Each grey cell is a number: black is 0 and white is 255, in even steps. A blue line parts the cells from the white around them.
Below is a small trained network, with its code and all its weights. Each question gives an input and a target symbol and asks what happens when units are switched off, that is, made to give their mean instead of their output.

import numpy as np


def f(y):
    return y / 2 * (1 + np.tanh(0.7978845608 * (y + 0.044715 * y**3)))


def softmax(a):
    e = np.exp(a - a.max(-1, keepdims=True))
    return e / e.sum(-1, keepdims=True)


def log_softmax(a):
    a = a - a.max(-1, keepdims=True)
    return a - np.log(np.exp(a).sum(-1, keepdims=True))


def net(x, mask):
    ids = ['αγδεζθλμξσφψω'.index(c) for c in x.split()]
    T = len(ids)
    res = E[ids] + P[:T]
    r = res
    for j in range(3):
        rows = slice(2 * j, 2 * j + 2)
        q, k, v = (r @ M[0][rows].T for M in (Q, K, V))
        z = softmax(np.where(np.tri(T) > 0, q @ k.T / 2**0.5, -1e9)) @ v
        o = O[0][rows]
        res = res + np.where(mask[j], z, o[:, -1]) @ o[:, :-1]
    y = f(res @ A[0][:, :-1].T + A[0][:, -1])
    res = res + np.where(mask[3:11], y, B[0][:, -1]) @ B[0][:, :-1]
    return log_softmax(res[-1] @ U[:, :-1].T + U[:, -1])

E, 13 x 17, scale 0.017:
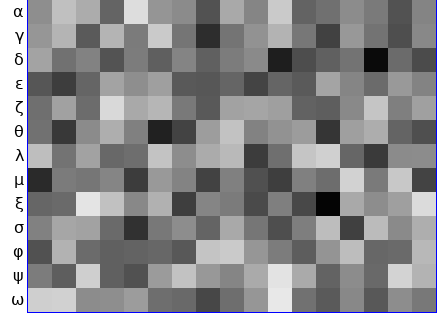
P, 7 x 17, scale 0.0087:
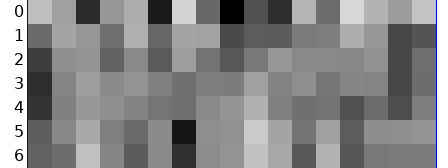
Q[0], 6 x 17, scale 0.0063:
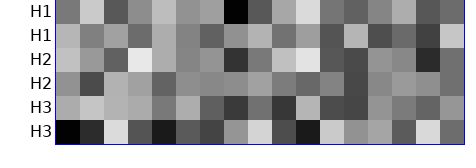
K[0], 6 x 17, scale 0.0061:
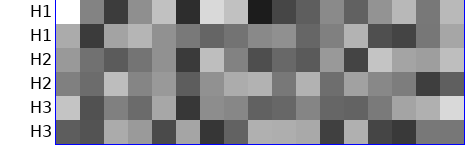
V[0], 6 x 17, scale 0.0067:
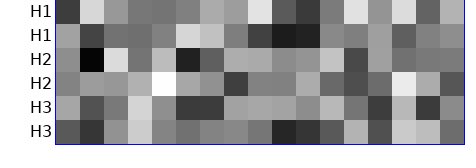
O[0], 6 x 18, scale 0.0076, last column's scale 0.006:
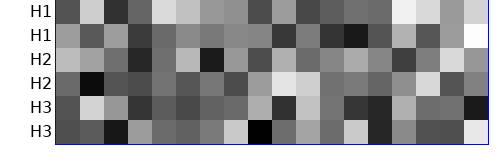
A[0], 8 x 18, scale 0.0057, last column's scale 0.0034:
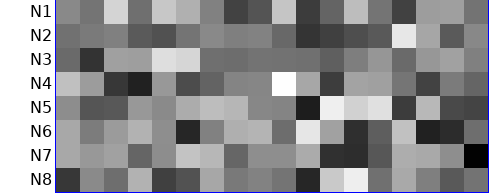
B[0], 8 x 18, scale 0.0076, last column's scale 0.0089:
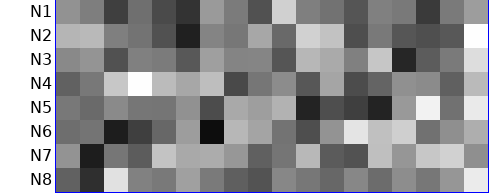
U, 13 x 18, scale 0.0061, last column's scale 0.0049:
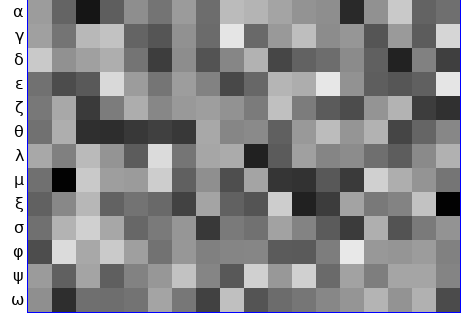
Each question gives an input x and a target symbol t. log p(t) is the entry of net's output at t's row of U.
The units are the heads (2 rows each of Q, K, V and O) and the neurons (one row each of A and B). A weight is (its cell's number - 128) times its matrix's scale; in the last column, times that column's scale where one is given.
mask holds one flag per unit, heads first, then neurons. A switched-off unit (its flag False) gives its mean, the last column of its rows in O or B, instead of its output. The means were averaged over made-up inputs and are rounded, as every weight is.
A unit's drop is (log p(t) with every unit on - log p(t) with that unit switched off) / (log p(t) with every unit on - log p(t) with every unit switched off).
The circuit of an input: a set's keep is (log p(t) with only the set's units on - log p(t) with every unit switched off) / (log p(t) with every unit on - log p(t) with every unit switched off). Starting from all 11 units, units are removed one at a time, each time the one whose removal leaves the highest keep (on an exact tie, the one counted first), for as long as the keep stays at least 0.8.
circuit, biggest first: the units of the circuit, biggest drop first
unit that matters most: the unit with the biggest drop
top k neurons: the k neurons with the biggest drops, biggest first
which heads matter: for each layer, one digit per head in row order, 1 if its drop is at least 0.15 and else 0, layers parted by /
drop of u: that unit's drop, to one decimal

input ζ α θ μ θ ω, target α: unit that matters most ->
H2
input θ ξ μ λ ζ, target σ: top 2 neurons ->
(N4; N5)
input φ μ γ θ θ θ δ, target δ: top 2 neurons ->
(N1; N4)
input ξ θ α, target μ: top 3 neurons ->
(N4; N2; N3)
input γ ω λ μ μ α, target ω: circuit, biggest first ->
(H2; H3; N6; N7)
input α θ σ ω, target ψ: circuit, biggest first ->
(H3; H2; N7)
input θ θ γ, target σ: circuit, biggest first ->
(H2; H3; N4)
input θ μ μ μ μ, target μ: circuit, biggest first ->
(H3; N5)
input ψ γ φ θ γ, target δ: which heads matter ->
111
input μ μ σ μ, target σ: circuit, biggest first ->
(H1; H2; N2)
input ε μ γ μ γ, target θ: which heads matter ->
111
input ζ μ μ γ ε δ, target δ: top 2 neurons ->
(N1; N5)
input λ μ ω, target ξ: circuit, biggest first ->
(H1; N7)
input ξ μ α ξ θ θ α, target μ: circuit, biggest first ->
(N2)
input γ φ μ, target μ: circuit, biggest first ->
(N5; H3)
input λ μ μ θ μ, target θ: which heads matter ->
110
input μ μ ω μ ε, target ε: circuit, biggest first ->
(N5; N3)
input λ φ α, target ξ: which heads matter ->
100
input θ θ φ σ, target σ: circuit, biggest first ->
(H3; N6)
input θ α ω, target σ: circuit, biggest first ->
(N4; H3)
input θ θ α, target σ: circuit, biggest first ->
(H3; N4)
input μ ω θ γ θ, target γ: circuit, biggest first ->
(H1)
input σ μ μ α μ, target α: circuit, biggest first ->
(H2; N2)
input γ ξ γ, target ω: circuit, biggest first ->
(H3; H2; N6; N7)
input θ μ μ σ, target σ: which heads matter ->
010
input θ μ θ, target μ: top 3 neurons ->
(N4; N2; N3)
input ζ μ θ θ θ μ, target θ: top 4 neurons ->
(N8; N1; N5; N7)
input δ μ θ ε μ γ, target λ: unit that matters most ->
H1
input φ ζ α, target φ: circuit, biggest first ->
(H2; H1)
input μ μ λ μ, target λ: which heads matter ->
110
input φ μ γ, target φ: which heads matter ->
110
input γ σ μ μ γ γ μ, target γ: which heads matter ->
011
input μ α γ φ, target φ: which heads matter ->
101
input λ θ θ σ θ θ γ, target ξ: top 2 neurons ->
(N7; N5)
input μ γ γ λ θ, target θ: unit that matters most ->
N6
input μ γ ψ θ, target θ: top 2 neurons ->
(N6; N8)
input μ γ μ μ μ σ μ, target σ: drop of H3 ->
0.2
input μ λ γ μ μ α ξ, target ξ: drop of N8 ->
0.0
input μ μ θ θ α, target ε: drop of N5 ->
0.1
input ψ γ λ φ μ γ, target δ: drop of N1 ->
0.4
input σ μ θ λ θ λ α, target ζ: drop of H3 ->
0.1
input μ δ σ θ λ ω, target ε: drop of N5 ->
0.2
